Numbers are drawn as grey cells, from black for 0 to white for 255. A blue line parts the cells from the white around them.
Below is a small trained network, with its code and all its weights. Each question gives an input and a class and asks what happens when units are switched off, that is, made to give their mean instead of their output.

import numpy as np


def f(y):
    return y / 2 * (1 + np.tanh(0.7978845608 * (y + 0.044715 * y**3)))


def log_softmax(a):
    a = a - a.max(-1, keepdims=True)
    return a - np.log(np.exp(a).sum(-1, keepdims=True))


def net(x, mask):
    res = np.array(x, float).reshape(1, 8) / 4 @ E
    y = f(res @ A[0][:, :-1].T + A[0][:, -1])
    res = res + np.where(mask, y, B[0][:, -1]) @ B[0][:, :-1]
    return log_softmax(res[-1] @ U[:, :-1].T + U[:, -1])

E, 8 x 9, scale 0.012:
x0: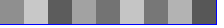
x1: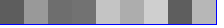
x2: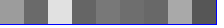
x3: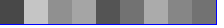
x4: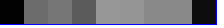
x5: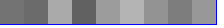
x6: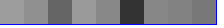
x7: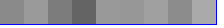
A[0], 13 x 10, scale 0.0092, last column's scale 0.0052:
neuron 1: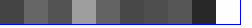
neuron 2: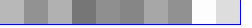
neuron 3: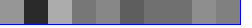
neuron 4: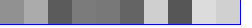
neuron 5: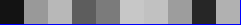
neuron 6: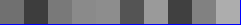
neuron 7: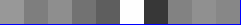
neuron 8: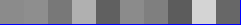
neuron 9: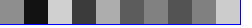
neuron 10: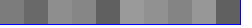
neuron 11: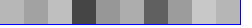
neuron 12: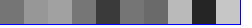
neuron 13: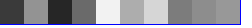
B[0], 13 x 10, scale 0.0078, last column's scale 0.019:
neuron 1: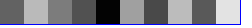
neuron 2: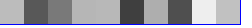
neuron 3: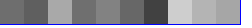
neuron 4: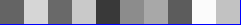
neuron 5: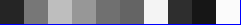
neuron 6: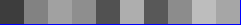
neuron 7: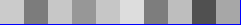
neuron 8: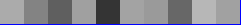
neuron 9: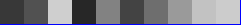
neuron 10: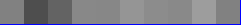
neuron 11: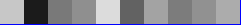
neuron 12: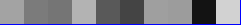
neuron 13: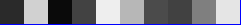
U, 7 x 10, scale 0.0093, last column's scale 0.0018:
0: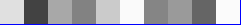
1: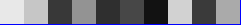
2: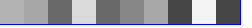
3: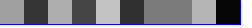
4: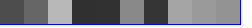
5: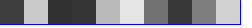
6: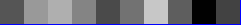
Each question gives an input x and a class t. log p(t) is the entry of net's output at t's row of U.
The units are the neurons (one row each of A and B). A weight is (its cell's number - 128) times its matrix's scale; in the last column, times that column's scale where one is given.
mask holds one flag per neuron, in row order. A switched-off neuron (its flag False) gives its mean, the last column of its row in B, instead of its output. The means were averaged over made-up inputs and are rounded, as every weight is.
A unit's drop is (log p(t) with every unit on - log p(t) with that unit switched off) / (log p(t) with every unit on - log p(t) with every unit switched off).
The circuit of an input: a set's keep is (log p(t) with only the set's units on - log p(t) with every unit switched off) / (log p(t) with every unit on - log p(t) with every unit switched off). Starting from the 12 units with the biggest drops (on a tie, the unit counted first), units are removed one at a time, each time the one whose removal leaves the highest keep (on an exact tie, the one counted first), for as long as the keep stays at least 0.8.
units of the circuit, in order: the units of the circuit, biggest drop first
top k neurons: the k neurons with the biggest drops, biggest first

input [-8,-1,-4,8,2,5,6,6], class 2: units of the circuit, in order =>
(neuron 4)
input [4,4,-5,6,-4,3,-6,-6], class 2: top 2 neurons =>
(neuron 4; neuron 8)
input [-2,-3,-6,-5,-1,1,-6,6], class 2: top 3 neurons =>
(neuron 2; neuron 4; neuron 8)
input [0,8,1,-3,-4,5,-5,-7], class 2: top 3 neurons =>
(neuron 4; neuron 2; neuron 8)
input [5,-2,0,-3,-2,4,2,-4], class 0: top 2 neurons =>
(neuron 1; neuron 7)
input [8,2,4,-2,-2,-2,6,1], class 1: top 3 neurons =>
(neuron 5; neuron 4; neuron 9)
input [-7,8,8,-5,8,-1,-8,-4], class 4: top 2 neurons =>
(neuron 9; neuron 3)
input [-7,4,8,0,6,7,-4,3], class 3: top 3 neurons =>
(neuron 9; neuron 1; neuron 11)
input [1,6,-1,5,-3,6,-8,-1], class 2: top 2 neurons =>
(neuron 2; neuron 4)
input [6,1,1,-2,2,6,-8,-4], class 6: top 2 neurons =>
(neuron 5; neuron 2)
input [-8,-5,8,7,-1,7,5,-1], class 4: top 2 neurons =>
(neuron 6; neuron 3)
